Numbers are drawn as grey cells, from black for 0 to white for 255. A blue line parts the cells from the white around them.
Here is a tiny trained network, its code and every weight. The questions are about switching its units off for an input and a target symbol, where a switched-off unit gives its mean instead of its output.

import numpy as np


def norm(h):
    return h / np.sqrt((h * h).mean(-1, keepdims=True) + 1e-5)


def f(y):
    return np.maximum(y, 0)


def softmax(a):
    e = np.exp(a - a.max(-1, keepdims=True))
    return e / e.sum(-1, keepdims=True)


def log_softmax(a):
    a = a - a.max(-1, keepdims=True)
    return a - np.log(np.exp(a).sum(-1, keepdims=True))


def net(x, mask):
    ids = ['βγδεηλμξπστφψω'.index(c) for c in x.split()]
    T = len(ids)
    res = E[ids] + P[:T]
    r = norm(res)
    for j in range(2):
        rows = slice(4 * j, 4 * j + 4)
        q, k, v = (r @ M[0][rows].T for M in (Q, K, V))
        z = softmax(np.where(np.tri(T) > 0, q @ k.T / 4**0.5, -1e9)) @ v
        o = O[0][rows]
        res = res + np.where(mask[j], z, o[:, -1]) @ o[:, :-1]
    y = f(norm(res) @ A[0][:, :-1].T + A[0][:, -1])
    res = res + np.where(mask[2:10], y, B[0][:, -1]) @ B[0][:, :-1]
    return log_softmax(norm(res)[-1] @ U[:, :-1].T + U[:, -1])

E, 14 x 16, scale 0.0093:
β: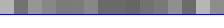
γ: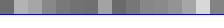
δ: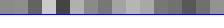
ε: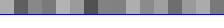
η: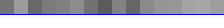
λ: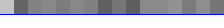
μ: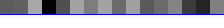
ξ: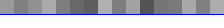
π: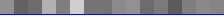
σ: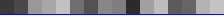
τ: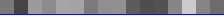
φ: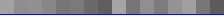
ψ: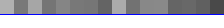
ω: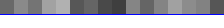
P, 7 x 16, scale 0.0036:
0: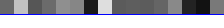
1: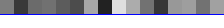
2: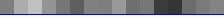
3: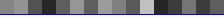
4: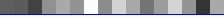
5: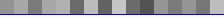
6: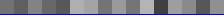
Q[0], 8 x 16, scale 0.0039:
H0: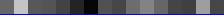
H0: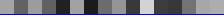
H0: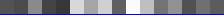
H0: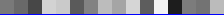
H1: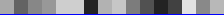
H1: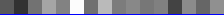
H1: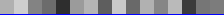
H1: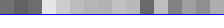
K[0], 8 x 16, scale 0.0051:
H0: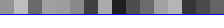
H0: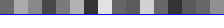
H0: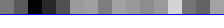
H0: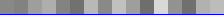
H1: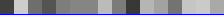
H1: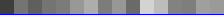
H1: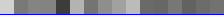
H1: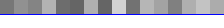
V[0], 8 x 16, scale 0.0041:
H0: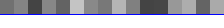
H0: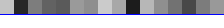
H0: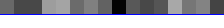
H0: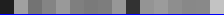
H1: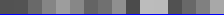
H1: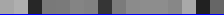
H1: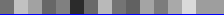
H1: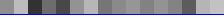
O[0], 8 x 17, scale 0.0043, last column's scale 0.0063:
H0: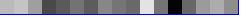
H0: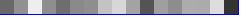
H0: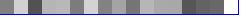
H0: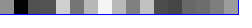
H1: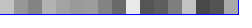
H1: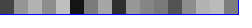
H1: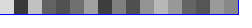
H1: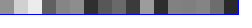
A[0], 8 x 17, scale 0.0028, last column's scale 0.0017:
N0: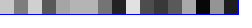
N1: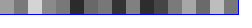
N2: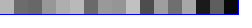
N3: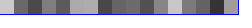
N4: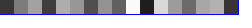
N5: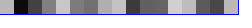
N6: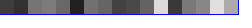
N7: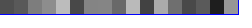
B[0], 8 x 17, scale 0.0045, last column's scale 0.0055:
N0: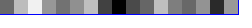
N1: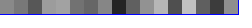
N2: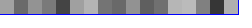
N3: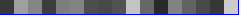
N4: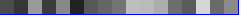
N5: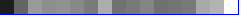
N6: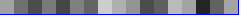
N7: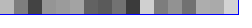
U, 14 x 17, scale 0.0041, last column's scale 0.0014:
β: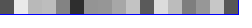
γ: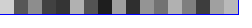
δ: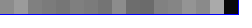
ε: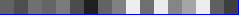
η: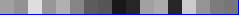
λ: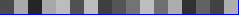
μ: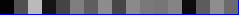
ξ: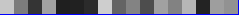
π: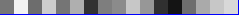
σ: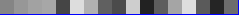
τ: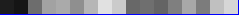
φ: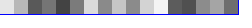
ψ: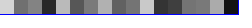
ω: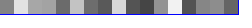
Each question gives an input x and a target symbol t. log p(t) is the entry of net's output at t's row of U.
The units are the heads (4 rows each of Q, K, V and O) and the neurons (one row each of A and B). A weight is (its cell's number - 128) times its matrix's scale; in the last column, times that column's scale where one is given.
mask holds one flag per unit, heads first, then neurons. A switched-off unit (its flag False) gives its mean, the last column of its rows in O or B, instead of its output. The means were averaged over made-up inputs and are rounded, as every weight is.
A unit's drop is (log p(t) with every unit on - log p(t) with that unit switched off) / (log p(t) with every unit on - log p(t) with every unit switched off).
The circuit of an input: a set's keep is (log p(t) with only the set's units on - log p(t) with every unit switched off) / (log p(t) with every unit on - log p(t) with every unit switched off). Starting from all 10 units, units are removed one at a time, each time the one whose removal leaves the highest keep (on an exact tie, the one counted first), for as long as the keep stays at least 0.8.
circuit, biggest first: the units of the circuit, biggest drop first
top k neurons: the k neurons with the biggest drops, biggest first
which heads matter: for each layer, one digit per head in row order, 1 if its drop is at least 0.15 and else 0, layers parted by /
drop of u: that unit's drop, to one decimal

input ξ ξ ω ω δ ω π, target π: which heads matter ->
01
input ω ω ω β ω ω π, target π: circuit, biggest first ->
(H1 H0)
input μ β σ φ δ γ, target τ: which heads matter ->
10
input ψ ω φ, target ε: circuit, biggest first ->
(H0 H1 N4)
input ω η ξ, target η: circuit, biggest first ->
(H1 N1)
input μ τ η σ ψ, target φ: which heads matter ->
11
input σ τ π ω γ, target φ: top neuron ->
(N5)
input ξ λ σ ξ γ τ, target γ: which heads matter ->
01
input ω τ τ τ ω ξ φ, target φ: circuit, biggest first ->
(H0 H1)
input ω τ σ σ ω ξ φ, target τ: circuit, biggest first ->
(H0 N5)
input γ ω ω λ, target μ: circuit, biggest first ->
(H0 N3 N5)
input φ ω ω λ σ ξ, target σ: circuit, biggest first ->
(H1 N2)
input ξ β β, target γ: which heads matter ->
11
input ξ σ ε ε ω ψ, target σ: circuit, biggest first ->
(H0)
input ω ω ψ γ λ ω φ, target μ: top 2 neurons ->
(N3 N5)
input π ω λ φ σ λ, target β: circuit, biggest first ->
(H0 H1)
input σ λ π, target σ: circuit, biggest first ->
(H1 N2)
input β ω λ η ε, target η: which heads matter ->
01
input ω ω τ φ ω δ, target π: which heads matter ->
11
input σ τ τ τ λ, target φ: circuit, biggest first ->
(H0)
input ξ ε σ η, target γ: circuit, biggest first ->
(H1 H0)
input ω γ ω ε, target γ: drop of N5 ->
0.0
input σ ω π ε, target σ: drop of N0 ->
0.1
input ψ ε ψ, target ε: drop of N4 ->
0.3
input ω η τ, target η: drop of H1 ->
0.3
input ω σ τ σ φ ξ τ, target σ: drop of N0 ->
0.1
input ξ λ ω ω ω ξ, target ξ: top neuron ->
(N6)
